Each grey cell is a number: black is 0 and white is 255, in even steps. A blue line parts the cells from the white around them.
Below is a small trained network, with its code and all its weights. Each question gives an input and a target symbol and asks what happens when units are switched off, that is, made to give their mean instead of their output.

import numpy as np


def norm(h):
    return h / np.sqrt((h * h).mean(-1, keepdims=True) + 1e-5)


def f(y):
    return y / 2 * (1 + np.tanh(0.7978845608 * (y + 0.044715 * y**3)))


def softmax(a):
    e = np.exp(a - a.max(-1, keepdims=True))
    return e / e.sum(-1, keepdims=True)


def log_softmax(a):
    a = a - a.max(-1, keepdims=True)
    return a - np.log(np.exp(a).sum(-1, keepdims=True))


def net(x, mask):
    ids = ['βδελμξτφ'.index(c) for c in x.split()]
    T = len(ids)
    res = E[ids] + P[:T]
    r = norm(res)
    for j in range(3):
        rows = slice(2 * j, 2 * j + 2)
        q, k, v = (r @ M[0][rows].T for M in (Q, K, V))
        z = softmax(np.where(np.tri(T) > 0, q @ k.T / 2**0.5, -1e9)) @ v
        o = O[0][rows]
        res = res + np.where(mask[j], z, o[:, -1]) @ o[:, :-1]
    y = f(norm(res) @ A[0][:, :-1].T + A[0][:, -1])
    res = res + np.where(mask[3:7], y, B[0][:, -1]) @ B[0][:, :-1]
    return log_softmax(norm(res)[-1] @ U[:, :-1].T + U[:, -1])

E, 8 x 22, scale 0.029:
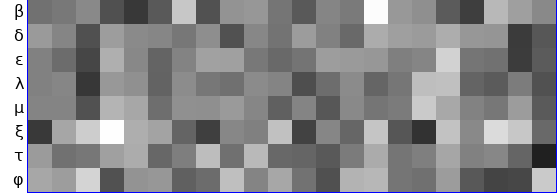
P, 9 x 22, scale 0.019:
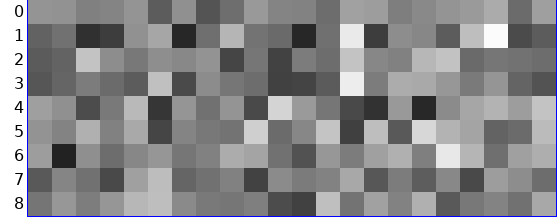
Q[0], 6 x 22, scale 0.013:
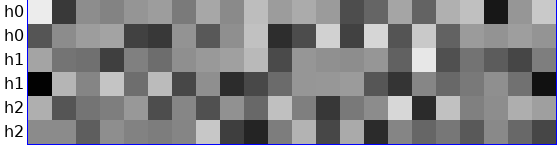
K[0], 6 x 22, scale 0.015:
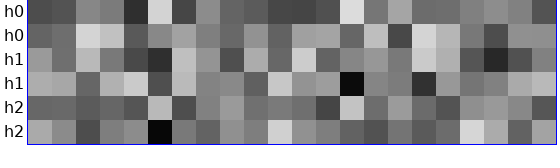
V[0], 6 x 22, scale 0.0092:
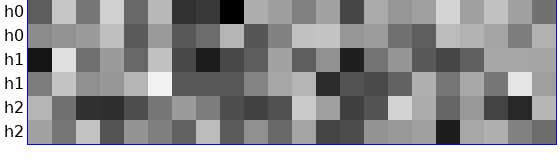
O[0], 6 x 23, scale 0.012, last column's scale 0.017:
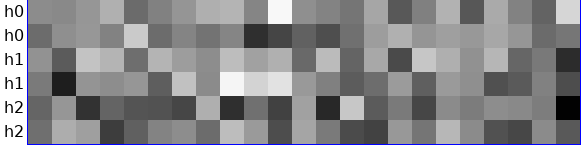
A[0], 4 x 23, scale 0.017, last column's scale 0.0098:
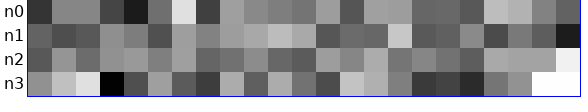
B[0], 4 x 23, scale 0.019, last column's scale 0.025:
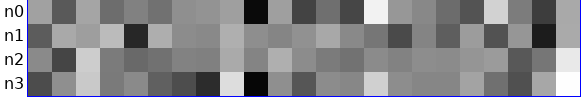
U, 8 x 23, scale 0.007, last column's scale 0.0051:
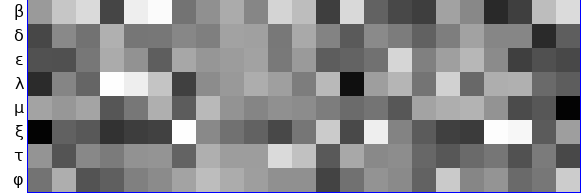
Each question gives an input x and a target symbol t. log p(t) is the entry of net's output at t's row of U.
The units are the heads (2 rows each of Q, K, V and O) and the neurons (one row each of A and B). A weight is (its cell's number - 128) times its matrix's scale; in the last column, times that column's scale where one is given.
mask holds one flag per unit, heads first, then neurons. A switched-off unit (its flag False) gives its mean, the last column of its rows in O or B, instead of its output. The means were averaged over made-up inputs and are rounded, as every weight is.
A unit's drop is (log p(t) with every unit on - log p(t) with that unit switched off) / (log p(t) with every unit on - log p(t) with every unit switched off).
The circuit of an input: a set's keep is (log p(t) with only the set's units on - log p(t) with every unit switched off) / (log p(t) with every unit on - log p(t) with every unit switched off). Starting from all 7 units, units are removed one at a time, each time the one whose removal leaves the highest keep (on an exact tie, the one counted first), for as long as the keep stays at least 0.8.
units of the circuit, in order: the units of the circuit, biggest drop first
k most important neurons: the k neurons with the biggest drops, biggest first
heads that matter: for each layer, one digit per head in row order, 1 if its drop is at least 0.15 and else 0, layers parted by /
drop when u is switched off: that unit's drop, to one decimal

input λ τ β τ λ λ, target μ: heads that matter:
010
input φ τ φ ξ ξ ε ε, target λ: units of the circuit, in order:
[n3, h2]
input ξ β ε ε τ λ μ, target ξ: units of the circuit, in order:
[h1]
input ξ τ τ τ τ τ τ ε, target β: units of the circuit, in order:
[n0, h2, h0]
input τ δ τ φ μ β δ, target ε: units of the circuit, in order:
[h0, n3, n0]
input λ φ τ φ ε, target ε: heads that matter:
100
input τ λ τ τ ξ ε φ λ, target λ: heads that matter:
000
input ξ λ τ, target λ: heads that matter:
000
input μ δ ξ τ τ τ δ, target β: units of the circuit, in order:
[h1, n0, h0, h2]
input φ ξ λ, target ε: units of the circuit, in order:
[n3, h0, n0, h1]
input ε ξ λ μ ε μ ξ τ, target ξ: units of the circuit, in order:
[h2, h1]
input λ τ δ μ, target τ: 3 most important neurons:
[n3, n0, n1]
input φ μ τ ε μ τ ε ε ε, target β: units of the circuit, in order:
[h1, n0, h2]
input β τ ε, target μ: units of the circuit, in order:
[h1, n3, n0, h2]
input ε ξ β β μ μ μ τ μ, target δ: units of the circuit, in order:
[h1, n1, n3]
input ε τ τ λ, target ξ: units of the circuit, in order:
[h1]
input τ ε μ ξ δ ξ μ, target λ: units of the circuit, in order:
[h2, n3]
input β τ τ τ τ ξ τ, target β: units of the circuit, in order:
[h1, n0, h0, h2]
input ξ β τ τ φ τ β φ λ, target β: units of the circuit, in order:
[h1, n0, h2]
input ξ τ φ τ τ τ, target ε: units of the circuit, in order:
[h0, n3, n0, h1]
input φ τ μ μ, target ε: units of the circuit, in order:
[n3, h0, n0, h1]
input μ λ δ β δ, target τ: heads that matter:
101
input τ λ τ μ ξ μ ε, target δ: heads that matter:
010
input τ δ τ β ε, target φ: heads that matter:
001
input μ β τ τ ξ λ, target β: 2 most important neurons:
[n0, n1]
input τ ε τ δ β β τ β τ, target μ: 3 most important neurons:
[n3, n0, n2]
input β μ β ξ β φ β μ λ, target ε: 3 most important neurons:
[n3, n0, n2]
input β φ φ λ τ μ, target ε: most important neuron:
[n3]
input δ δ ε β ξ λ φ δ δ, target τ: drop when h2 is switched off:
0.2
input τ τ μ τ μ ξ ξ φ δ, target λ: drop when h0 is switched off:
0.2
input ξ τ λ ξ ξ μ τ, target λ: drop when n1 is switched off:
0.0
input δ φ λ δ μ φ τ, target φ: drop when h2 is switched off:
0.8
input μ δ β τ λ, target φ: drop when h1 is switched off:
0.1
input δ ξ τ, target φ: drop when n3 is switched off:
0.3
